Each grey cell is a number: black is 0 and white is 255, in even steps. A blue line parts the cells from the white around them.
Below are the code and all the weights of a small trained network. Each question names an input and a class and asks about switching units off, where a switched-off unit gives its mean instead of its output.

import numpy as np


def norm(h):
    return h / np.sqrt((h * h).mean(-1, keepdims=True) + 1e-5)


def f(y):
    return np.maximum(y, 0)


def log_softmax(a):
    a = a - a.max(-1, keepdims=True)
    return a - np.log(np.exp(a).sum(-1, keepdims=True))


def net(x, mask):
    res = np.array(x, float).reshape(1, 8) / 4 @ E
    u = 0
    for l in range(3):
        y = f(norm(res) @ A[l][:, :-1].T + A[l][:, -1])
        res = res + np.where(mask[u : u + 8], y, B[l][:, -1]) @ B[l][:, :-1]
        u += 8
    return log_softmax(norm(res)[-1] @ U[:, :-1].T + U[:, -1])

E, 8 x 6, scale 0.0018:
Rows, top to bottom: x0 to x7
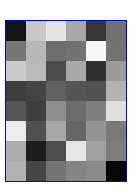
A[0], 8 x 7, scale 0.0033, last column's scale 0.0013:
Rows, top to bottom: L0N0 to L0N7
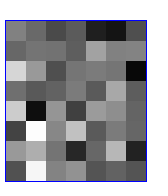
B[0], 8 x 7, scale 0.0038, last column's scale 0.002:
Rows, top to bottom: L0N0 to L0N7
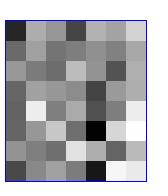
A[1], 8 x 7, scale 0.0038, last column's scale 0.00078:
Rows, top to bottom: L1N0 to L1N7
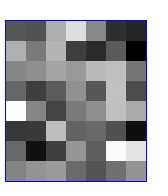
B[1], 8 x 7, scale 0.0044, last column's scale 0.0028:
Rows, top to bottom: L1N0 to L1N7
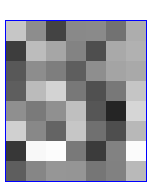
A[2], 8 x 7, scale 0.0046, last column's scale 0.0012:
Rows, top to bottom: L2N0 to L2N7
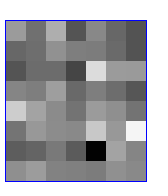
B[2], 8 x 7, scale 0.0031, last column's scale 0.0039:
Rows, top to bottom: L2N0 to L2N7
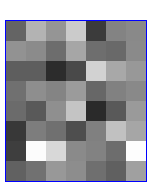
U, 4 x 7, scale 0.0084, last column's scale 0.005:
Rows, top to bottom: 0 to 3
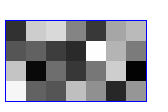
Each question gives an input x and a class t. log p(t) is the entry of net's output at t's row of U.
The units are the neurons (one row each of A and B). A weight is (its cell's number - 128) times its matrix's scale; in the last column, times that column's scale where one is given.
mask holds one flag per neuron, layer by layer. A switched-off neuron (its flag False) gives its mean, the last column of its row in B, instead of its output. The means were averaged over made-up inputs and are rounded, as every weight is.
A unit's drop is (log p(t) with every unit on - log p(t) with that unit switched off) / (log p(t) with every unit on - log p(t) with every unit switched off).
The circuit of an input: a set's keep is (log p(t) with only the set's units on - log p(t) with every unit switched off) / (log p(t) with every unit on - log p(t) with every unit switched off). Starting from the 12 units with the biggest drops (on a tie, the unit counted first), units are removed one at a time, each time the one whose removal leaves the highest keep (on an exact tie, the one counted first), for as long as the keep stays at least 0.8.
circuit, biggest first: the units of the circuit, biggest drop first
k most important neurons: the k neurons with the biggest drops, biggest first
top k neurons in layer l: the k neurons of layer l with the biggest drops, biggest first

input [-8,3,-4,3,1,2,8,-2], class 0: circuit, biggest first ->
(L1N6)
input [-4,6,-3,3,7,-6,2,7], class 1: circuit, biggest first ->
(L0N5, L2N2)
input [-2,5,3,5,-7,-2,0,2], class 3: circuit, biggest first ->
(L1N6, L2N6)
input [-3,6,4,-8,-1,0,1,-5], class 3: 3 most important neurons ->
(L1N6, L1N4, L2N6)
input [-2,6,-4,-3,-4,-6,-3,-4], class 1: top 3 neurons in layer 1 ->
(L1N6, L1N4, L1N3)
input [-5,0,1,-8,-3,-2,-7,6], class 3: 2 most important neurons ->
(L1N6, L0N5)
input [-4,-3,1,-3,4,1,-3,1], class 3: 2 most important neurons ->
(L0N5, L1N6)
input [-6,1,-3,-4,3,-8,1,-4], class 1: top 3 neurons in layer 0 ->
(L0N5, L0N7, L0N1)
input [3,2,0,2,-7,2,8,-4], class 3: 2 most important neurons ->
(L0N7, L1N0)
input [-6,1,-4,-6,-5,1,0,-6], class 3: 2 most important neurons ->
(L1N4, L1N6)
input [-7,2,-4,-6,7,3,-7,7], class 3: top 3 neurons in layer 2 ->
(L2N6, L2N4, L2N0)
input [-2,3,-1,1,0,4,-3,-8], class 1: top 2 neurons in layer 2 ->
(L2N2, L2N6)
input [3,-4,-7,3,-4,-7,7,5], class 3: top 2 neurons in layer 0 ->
(L0N7, L0N5)
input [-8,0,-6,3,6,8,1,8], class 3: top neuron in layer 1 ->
(L1N4)
